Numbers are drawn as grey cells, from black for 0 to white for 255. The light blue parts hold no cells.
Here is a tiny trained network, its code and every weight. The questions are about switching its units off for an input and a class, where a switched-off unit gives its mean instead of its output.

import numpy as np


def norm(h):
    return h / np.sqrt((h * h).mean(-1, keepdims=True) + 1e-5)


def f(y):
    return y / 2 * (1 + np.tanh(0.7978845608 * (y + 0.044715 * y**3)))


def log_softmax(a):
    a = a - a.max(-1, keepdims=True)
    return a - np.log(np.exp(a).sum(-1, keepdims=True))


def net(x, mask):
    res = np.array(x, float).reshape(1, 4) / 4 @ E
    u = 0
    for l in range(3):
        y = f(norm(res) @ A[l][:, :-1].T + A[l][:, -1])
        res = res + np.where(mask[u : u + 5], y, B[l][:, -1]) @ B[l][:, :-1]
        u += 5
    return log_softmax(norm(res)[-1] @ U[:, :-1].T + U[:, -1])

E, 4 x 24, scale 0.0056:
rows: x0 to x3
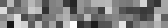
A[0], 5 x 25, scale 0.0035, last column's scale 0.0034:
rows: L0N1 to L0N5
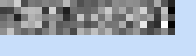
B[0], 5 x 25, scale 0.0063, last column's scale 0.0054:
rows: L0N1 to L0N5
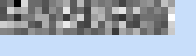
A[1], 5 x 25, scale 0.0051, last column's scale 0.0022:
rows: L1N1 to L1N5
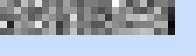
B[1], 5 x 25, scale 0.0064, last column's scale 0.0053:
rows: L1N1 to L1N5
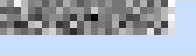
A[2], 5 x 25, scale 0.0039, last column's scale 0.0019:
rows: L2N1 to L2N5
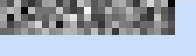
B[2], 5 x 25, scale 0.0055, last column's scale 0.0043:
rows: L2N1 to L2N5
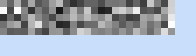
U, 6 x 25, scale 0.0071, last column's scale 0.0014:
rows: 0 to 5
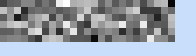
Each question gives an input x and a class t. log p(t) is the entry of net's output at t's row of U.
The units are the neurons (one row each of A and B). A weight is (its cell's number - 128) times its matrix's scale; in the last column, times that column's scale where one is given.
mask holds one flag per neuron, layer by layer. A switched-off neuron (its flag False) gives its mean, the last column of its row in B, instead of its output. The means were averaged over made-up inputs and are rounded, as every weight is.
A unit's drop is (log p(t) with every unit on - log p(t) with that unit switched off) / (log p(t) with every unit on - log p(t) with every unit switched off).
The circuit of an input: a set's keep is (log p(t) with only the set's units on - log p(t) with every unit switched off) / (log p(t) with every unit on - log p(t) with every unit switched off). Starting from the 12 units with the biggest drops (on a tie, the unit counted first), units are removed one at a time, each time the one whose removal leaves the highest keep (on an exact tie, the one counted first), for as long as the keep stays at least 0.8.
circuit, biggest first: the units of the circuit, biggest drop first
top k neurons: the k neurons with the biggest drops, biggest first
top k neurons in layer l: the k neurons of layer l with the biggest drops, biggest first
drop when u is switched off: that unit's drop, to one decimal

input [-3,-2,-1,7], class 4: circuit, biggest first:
L1N4
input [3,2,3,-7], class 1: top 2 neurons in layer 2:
L2N2, L2N3
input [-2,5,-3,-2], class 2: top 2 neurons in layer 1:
L1N1, L1N4
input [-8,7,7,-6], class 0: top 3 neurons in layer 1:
L1N2, L1N5, L1N4
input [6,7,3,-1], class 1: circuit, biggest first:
L2N2, L0N5
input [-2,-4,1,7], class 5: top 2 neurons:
L1N5, L1N3
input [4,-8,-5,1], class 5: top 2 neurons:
L1N3, L1N5
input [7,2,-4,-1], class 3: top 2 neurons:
L0N2, L0N4
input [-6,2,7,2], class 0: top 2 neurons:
L1N2, L0N1
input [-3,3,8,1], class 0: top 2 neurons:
L1N2, L0N1
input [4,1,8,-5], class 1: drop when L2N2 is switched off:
0.2
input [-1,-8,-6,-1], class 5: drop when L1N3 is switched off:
0.1
